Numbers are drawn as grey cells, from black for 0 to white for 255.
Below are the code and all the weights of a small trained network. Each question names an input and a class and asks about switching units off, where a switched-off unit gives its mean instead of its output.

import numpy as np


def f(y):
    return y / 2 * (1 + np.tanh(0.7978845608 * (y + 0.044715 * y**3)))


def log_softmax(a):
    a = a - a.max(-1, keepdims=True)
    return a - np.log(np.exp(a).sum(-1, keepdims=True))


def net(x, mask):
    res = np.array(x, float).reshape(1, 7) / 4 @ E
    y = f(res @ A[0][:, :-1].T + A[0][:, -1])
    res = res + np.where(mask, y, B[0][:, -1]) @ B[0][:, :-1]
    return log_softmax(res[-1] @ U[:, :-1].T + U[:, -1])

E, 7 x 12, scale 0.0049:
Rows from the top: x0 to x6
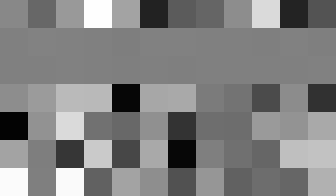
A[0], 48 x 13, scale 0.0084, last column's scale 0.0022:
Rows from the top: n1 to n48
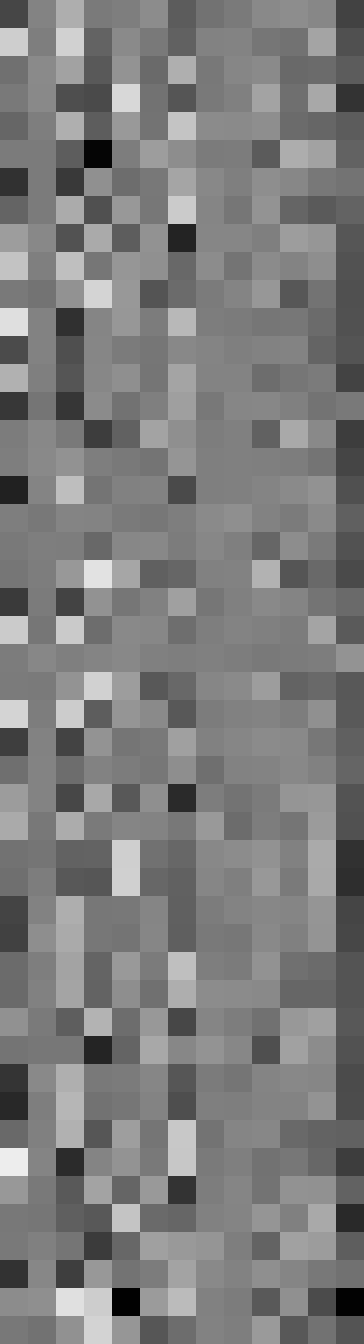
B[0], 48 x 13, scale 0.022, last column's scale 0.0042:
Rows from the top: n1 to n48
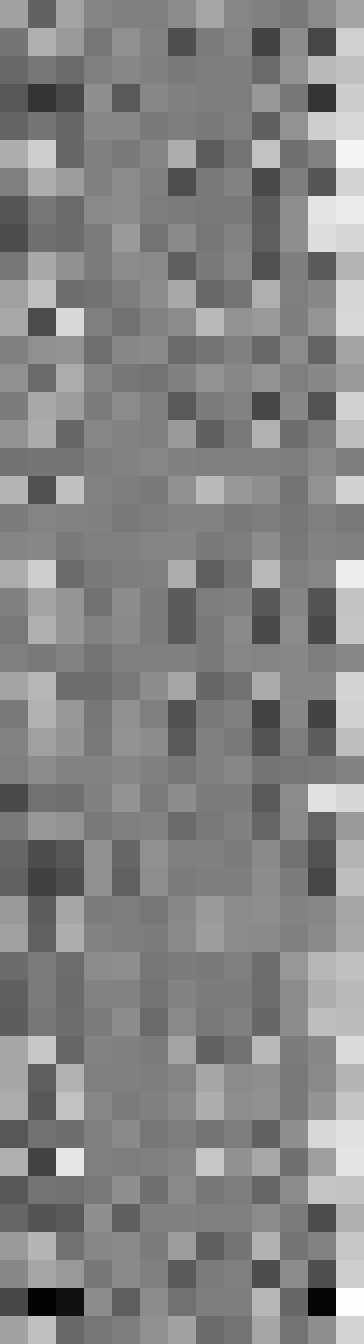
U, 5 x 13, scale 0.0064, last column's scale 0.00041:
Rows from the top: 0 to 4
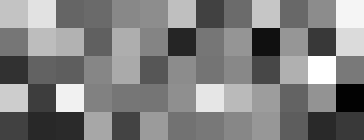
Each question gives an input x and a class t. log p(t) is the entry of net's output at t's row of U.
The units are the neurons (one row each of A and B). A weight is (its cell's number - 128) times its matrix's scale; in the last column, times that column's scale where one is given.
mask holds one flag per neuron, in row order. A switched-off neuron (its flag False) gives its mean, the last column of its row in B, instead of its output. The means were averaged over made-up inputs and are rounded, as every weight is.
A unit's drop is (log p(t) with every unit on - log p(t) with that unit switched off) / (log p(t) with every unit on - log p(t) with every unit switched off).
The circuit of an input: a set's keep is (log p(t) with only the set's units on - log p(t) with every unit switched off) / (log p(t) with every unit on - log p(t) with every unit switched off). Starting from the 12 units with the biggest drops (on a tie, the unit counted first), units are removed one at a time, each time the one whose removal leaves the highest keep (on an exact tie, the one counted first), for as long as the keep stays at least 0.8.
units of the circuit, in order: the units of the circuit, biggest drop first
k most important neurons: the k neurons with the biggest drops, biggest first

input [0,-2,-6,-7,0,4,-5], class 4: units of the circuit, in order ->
(n4)
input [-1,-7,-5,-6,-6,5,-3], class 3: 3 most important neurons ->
(n42, n12, n47)
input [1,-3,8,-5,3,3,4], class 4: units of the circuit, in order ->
(n4, n32)
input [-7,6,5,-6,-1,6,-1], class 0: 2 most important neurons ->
(n6, n38)
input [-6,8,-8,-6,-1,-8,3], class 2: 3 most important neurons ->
(n8, n41, n5)
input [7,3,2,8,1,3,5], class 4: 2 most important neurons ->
(n47, n6)
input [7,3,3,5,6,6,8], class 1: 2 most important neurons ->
(n2, n26)
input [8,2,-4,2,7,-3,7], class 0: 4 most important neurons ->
(n21, n11, n48, n25)
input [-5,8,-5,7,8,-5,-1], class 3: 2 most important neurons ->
(n18, n40)
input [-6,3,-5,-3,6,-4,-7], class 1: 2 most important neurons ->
(n7, n15)
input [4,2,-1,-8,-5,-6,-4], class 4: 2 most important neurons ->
(n4, n32)
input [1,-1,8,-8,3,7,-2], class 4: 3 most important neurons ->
(n4, n32, n31)
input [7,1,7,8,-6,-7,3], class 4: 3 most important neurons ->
(n47, n6, n38)
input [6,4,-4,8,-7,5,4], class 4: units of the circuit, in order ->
(n47)
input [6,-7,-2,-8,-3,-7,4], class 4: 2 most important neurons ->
(n4, n32)
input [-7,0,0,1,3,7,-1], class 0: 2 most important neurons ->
(n6, n38)
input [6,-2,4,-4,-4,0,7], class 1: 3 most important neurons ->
(n2, n26, n23)
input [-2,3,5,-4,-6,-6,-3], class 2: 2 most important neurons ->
(n8, n41)
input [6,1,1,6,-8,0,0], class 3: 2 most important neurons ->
(n42, n12)
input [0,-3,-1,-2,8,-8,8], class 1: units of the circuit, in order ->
(n2)
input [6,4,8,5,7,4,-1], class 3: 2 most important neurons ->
(n18, n40)
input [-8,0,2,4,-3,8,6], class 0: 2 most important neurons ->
(n6, n38)
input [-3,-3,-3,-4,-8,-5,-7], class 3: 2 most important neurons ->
(n42, n12)
